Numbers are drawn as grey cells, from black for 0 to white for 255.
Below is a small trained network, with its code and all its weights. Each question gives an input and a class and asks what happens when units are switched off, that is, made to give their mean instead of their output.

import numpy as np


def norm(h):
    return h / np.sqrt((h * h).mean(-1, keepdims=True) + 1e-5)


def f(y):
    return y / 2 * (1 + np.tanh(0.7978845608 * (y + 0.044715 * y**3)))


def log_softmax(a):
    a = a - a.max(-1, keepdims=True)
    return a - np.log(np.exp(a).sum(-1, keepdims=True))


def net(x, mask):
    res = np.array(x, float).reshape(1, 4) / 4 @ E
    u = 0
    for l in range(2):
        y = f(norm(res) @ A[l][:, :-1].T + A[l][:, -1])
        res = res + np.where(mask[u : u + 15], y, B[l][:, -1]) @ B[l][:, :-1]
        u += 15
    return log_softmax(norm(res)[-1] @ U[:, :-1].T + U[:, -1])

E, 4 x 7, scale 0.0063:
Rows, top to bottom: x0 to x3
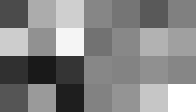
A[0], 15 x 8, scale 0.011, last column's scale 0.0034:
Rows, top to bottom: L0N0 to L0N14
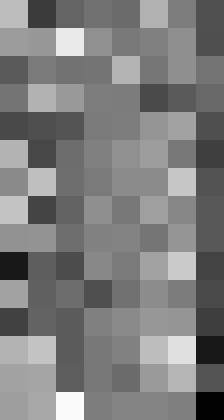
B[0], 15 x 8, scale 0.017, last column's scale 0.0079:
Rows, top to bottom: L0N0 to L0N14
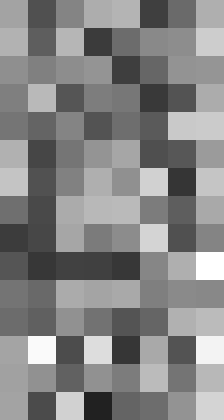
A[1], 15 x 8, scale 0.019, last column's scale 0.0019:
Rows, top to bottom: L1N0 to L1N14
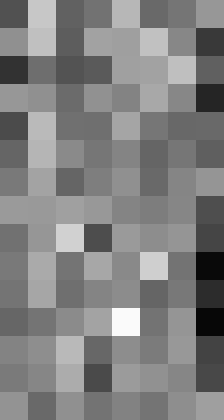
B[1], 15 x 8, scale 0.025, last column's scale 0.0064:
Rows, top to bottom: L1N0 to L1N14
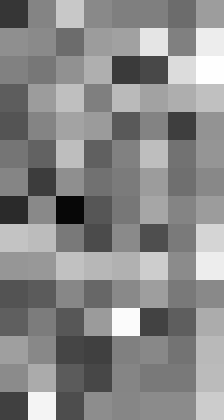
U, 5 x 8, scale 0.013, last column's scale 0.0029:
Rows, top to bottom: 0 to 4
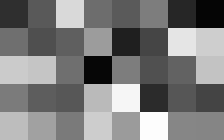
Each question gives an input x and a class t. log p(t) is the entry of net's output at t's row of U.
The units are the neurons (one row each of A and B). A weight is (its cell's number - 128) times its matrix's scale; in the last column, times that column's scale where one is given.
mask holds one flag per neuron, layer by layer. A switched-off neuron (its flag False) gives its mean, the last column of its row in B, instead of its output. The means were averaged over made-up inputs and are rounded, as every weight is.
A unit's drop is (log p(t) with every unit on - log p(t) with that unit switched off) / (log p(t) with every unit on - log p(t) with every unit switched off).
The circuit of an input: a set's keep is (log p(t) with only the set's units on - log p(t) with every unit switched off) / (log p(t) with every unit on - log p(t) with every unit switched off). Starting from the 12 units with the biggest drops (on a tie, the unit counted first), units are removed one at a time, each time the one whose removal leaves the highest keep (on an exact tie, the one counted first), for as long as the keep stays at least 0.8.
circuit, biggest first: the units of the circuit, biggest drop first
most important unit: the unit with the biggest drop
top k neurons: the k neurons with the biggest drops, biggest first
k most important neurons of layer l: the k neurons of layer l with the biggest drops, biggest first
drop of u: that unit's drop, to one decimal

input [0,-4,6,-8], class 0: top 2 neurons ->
L0N9, L0N6
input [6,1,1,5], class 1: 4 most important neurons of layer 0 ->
L0N9, L0N11, L0N4, L0N2
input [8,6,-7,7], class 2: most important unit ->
L0N14
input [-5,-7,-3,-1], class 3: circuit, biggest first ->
L0N9, L0N12, L0N1, L0N13
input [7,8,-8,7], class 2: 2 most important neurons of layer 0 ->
L0N14, L0N1
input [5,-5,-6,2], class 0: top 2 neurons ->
L0N3, L0N12
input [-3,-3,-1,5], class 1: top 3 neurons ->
L0N9, L0N4, L0N11
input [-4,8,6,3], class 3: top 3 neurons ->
L0N0, L0N7, L0N5
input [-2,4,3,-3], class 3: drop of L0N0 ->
0.2
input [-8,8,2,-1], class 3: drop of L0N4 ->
0.0
